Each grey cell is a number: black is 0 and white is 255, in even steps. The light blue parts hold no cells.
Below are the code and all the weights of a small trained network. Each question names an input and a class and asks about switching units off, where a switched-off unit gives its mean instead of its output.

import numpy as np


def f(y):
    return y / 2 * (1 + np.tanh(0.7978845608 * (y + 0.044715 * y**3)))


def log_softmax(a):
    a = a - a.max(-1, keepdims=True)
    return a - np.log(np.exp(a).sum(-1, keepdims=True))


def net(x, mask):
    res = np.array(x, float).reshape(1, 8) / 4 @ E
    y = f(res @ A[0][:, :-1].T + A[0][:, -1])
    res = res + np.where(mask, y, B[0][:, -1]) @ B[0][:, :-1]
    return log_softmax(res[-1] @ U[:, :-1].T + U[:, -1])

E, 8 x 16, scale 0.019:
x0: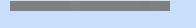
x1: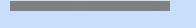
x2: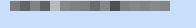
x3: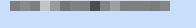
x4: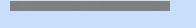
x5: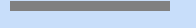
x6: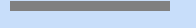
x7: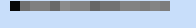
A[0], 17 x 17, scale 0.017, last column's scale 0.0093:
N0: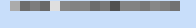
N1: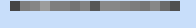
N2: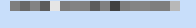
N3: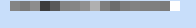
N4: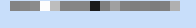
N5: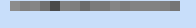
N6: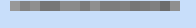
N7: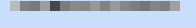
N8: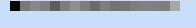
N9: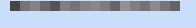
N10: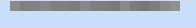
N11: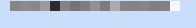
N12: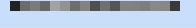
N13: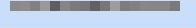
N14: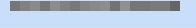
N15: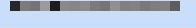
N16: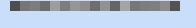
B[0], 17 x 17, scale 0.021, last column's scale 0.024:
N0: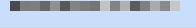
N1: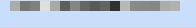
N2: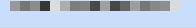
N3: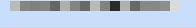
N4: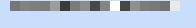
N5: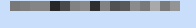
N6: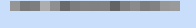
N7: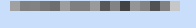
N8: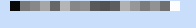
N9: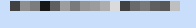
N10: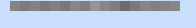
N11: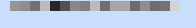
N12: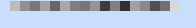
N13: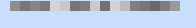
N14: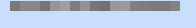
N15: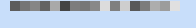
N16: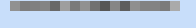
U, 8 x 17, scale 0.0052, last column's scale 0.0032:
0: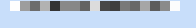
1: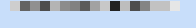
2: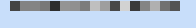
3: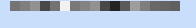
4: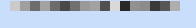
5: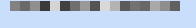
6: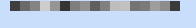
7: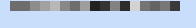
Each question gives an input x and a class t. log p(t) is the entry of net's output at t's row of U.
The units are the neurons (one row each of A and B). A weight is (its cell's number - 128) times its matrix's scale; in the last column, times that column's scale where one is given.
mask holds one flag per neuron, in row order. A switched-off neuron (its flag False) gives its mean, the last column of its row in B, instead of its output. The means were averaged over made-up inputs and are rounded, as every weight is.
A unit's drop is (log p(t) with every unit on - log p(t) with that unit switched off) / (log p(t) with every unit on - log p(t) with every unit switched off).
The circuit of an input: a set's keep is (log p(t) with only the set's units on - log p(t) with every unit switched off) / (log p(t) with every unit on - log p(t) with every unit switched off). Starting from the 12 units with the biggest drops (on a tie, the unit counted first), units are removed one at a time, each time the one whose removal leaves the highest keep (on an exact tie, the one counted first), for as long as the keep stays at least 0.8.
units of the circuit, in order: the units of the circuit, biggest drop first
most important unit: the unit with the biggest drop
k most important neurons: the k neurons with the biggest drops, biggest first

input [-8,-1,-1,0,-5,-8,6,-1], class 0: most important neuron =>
[N4]
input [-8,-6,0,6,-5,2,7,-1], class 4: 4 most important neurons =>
[N15, N8, N2, N0]
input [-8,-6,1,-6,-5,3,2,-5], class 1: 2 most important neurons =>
[N12, N11]
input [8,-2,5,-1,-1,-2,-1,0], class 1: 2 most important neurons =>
[N4, N8]
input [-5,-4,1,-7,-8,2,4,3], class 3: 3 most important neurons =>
[N0, N11, N12]
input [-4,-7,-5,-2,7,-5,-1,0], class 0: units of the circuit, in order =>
[N8, N4]
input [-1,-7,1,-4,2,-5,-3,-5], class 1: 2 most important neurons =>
[N12, N11]
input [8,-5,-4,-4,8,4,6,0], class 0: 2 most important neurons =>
[N8, N0]
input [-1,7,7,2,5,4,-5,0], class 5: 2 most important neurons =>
[N0, N8]
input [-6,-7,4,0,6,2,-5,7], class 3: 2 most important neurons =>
[N4, N9]
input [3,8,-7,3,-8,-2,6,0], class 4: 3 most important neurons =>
[N8, N7, N0]
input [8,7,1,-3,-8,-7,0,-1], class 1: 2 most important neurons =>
[N12, N8]
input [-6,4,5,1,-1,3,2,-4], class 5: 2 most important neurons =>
[N3, N1]
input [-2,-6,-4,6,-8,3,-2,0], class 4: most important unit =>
N8
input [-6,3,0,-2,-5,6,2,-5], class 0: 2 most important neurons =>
[N15, N2]
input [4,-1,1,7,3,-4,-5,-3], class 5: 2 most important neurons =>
[N12, N11]
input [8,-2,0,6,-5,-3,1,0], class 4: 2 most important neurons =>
[N15, N8]
